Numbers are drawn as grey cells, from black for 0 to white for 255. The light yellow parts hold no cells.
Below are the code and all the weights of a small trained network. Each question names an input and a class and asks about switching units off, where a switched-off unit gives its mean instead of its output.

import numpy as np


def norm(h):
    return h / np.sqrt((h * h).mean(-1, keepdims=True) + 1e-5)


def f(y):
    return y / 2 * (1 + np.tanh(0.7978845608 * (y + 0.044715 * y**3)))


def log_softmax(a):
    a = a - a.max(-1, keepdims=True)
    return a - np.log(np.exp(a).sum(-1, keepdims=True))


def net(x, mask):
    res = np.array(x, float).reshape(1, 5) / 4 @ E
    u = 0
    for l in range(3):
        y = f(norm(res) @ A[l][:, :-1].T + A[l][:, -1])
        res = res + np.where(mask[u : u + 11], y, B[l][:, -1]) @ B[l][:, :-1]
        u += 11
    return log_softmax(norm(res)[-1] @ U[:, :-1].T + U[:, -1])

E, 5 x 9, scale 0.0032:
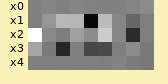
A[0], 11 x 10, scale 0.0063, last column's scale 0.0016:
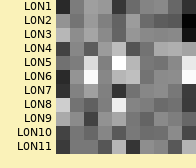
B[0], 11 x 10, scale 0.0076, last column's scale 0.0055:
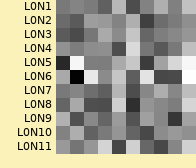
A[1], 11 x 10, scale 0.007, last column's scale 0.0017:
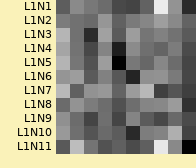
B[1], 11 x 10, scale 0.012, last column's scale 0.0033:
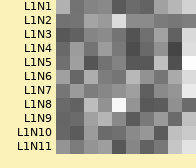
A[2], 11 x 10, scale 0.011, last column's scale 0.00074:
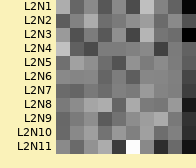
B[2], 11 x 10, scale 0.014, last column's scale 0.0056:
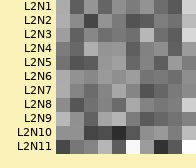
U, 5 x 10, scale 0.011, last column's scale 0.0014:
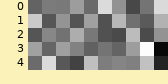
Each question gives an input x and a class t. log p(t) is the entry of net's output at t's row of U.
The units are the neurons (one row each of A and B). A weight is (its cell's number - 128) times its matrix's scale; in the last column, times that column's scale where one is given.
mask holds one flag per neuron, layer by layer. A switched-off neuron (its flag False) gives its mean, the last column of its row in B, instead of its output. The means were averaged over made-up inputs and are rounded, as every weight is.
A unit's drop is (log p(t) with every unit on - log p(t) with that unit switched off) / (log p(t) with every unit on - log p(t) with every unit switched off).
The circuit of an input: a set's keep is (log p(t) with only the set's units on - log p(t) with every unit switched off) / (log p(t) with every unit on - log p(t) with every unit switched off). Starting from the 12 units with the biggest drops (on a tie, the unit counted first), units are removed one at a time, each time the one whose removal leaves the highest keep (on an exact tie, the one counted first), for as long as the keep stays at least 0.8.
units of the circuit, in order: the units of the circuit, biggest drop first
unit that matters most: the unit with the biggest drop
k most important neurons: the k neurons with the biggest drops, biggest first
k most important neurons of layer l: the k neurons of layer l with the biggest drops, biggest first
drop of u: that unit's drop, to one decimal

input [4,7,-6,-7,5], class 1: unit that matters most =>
L0N6
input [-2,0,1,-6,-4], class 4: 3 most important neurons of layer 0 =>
(L0N5; L0N11; L0N4)
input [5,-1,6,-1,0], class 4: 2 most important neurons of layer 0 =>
(L0N6; L0N8)
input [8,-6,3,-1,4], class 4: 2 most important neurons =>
(L0N5; L0N6)
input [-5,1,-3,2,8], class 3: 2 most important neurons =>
(L0N6; L0N1)
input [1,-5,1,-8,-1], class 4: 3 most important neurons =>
(L0N5; L0N8; L2N11)
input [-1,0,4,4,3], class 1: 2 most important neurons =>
(L0N11; L0N4)
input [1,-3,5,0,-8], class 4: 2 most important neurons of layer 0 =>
(L0N6; L0N5)
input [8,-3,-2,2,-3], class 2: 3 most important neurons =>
(L0N6; L0N5; L1N5)
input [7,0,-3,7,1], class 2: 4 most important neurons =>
(L0N8; L0N5; L0N4; L1N5)
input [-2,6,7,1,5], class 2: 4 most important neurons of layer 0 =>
(L0N6; L0N5; L0N11; L0N4)
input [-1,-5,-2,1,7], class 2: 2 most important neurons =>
(L0N6; L0N5)
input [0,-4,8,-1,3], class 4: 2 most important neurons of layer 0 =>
(L0N6; L0N5)
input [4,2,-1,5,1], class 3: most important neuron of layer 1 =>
(L1N1)
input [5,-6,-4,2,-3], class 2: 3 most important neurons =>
(L0N6; L0N5; L1N5)
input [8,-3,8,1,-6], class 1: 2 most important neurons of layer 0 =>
(L0N9; L0N5)
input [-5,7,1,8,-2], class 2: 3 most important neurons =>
(L0N8; L0N5; L1N5)
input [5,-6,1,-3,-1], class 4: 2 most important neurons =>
(L0N8; L0N5)
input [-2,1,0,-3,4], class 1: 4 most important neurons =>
(L0N6; L0N11; L0N4; L2N11)
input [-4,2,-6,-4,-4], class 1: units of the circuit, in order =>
(L0N6)
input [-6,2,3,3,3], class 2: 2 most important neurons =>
(L0N6; L0N5)
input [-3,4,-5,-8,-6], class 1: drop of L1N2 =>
0.0
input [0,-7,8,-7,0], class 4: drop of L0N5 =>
0.8
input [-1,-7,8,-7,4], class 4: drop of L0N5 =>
0.8
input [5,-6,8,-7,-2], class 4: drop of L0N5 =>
0.8
